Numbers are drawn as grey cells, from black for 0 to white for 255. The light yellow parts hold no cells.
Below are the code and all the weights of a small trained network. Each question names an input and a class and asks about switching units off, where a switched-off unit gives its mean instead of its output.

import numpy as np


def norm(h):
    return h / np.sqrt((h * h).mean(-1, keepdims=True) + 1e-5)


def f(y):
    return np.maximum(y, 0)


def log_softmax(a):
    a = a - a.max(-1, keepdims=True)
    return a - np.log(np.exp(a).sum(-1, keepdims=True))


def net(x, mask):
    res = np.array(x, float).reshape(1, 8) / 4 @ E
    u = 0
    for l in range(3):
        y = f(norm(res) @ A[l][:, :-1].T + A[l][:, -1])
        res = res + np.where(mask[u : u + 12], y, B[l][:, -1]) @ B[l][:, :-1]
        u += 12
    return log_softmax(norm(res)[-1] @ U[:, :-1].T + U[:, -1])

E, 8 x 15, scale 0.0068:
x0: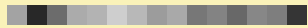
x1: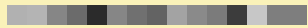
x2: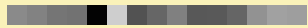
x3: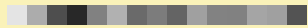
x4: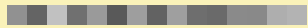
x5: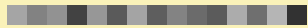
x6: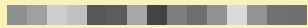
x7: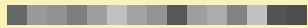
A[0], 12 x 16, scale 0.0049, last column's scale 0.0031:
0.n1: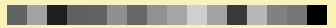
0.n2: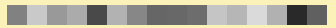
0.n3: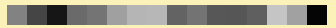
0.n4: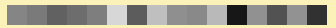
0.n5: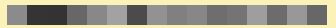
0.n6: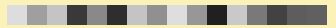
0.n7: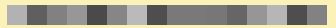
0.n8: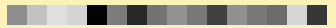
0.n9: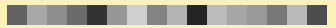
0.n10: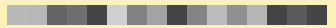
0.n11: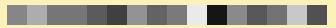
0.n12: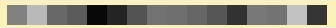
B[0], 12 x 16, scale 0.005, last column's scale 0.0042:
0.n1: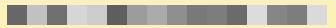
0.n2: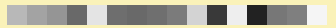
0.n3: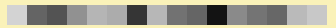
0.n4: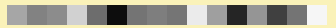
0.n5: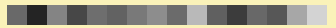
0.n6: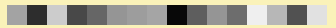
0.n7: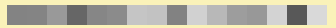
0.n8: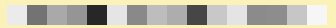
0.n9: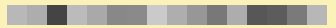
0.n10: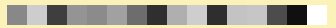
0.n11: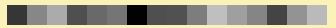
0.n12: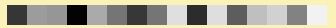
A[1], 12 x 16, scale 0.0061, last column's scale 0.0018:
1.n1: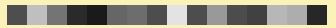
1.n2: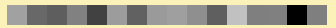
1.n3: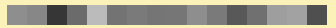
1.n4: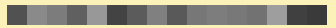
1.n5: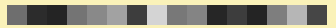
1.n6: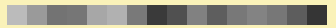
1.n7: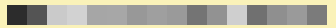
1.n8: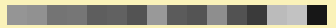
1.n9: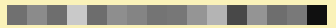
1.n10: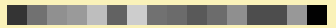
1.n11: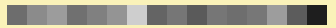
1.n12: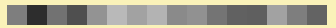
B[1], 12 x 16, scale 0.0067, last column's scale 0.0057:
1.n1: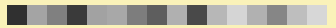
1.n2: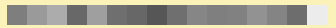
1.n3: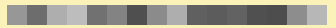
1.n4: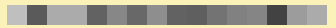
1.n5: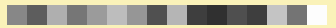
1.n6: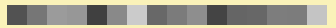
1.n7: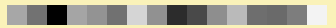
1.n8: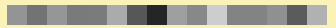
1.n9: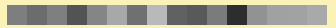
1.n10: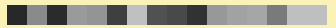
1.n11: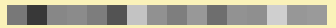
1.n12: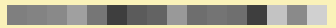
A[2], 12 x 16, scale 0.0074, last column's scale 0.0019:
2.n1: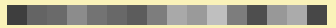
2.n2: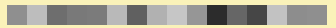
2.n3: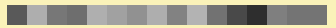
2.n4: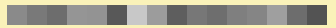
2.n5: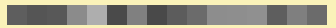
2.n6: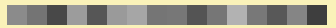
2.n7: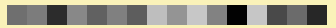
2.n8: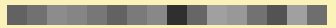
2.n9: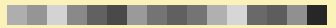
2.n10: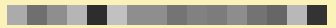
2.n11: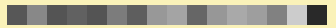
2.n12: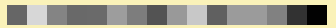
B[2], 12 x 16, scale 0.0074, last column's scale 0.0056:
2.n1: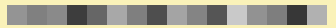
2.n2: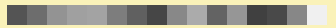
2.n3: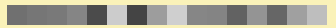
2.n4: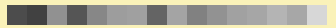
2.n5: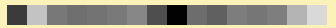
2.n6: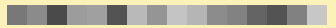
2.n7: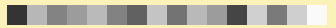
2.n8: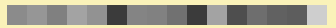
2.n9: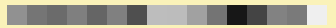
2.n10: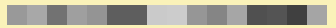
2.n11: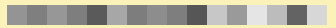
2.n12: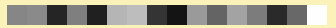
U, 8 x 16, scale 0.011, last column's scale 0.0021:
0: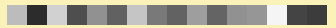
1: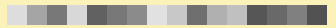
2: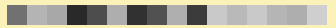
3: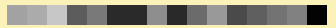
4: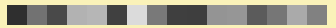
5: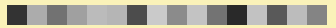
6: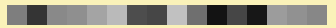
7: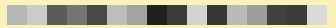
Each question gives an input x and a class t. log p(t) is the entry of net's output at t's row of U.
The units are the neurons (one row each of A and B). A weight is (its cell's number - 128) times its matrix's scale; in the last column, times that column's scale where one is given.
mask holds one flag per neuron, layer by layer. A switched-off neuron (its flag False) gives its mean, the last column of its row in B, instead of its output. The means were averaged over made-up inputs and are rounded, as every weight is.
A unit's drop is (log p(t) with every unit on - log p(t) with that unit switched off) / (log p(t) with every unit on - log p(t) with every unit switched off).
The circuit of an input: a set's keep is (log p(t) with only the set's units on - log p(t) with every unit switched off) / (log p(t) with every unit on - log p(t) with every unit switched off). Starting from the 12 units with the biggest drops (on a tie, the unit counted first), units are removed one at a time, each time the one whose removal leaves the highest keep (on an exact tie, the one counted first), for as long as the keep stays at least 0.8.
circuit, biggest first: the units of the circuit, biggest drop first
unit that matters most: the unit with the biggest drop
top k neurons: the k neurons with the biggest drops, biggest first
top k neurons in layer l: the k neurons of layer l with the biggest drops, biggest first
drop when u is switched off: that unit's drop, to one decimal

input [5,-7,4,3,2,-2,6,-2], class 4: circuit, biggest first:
1.n7
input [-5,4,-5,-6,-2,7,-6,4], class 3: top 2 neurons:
1.n4; 1.n7
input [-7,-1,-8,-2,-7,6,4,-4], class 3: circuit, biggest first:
2.n9; 0.n6
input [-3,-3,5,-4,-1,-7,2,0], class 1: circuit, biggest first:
0.n8; 2.n10
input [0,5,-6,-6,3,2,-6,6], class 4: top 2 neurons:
1.n10; 0.n10
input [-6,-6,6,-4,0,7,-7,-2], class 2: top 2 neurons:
1.n1; 0.n12
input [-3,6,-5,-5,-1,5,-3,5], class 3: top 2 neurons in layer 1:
1.n5; 1.n4
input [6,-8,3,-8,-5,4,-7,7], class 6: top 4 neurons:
1.n5; 0.n3; 1.n12; 2.n3
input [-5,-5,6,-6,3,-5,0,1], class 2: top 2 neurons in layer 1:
1.n1; 1.n8
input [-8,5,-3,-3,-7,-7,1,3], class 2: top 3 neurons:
0.n12; 0.n8; 2.n11
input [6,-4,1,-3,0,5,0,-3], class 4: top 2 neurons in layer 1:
1.n7; 1.n10
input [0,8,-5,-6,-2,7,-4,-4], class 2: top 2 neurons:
0.n12; 1.n1
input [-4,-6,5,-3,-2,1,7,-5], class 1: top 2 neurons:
0.n8; 1.n7
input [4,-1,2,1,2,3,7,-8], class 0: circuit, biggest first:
0.n6
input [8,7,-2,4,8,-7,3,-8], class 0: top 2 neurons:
0.n7; 0.n6
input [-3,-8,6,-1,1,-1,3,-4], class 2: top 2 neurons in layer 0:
0.n12; 0.n11
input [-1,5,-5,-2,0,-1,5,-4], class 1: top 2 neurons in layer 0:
0.n8; 0.n6
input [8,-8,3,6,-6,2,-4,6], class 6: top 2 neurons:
1.n5; 0.n3
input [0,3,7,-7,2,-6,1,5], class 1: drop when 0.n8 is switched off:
0.2
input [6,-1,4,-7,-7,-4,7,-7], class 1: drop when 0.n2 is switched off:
0.0
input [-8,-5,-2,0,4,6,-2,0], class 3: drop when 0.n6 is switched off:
0.1
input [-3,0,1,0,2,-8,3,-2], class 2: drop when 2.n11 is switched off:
0.1
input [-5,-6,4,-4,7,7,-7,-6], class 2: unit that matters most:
1.n1
